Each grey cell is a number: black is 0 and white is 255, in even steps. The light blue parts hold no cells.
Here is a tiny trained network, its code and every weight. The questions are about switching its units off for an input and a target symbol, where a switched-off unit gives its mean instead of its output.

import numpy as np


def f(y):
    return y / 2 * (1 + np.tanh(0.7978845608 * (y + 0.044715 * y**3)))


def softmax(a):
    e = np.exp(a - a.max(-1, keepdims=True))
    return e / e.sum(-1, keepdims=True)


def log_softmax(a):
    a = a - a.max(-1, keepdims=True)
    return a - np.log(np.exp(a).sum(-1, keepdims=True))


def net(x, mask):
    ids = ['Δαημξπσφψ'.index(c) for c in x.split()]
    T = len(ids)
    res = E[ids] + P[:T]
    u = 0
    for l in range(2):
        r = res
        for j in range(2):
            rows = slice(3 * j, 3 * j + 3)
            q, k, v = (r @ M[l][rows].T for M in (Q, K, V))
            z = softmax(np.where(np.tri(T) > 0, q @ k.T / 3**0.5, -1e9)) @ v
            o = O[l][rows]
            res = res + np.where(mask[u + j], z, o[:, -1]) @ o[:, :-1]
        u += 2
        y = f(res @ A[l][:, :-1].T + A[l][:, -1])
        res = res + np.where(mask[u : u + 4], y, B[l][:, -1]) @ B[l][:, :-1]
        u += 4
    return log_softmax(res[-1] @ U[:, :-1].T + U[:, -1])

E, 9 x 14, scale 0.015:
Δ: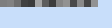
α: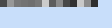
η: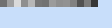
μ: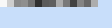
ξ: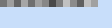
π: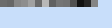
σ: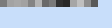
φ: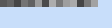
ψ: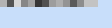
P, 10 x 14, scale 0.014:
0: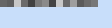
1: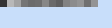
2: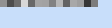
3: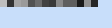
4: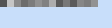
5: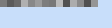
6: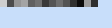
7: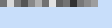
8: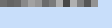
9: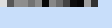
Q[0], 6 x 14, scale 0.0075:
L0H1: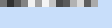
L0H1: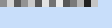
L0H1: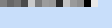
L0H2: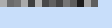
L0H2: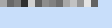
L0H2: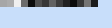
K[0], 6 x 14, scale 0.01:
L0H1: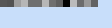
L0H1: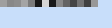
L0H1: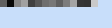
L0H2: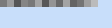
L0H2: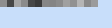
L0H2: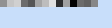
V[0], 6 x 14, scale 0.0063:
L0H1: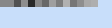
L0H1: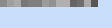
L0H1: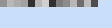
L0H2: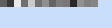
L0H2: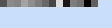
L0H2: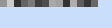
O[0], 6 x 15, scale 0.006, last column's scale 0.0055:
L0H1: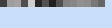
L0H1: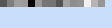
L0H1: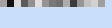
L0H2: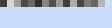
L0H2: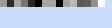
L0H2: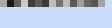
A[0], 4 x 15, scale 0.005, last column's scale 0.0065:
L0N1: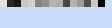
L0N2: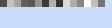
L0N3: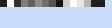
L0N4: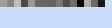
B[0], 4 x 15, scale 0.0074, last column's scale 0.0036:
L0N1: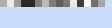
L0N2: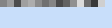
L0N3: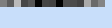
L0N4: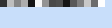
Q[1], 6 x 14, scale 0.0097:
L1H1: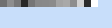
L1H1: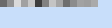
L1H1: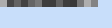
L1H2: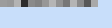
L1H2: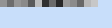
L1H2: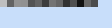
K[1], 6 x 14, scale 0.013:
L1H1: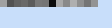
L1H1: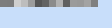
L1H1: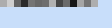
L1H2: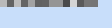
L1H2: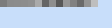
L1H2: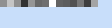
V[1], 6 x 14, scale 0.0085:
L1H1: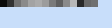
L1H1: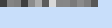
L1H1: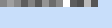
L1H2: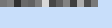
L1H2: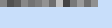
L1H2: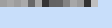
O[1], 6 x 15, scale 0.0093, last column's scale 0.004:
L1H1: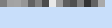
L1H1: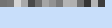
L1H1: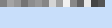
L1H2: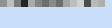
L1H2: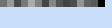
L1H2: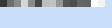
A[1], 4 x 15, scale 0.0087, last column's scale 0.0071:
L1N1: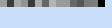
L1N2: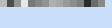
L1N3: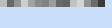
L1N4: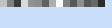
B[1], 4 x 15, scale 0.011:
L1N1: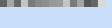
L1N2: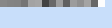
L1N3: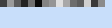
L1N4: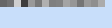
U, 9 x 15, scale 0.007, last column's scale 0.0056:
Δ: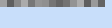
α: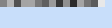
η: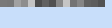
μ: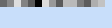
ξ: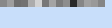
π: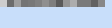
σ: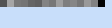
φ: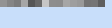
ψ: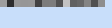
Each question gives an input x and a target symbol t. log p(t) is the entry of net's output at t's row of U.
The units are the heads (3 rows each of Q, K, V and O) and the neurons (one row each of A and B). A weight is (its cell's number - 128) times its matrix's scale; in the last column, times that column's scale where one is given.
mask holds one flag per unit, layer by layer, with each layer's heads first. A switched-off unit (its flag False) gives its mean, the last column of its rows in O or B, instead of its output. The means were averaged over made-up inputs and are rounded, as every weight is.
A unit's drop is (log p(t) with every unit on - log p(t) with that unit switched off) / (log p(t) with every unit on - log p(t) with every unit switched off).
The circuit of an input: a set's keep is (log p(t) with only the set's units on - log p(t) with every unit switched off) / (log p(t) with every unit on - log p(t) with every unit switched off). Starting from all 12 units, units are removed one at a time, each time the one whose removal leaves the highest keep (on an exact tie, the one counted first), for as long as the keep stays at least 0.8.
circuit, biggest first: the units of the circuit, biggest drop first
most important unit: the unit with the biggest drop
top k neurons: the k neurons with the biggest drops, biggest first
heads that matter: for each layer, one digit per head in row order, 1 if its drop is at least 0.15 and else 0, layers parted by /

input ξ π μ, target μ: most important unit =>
L1N4
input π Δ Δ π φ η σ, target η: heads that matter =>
01 / 10
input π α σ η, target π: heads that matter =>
00 / 01
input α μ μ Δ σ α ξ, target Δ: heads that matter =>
00 / 10
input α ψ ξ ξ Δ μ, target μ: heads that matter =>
10 / 01
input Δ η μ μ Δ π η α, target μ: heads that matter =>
10 / 10
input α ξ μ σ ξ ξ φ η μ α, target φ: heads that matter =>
00 / 11
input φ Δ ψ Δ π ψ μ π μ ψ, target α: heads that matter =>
00 / 10
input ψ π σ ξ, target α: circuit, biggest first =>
[L1H1 L1N1]
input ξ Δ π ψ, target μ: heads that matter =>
00 / 01
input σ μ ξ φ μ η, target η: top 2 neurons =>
[L1N2 L0N4]
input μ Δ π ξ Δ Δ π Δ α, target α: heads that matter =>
10 / 11
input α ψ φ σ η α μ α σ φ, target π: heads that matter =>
00 / 11
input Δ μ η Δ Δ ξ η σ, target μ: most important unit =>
L1H1
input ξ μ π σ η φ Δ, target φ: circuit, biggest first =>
[L1N1 L1H2 L0H1]
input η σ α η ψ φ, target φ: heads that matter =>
01 / 01
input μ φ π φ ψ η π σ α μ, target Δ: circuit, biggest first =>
[L1H1 L0H2]
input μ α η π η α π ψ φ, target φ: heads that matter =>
11 / 01
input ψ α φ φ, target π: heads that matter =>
00 / 01
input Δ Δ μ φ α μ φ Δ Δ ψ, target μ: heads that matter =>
00 / 11
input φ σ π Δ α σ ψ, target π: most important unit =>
L1H2
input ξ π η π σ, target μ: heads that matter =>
00 / 10
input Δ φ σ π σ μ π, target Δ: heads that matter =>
00 / 10
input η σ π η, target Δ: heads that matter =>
10 / 10
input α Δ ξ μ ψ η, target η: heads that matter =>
00 / 11
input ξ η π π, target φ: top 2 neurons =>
[L1N1 L0N4]
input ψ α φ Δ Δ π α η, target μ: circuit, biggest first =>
[L1H1]
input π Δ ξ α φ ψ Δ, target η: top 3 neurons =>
[L1N2 L1N4 L1N1]
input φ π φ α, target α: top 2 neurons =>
[L1N1 L1N4]
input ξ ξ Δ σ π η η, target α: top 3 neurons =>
[L0N4 L1N1 L1N4]
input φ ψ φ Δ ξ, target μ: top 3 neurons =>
[L0N3 L1N2 L0N2]
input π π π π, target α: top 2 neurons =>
[L0N4 L1N1]
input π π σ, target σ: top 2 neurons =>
[L1N3 L1N2]
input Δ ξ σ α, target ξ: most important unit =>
L0H2
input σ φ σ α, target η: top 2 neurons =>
[L1N2 L1N4]
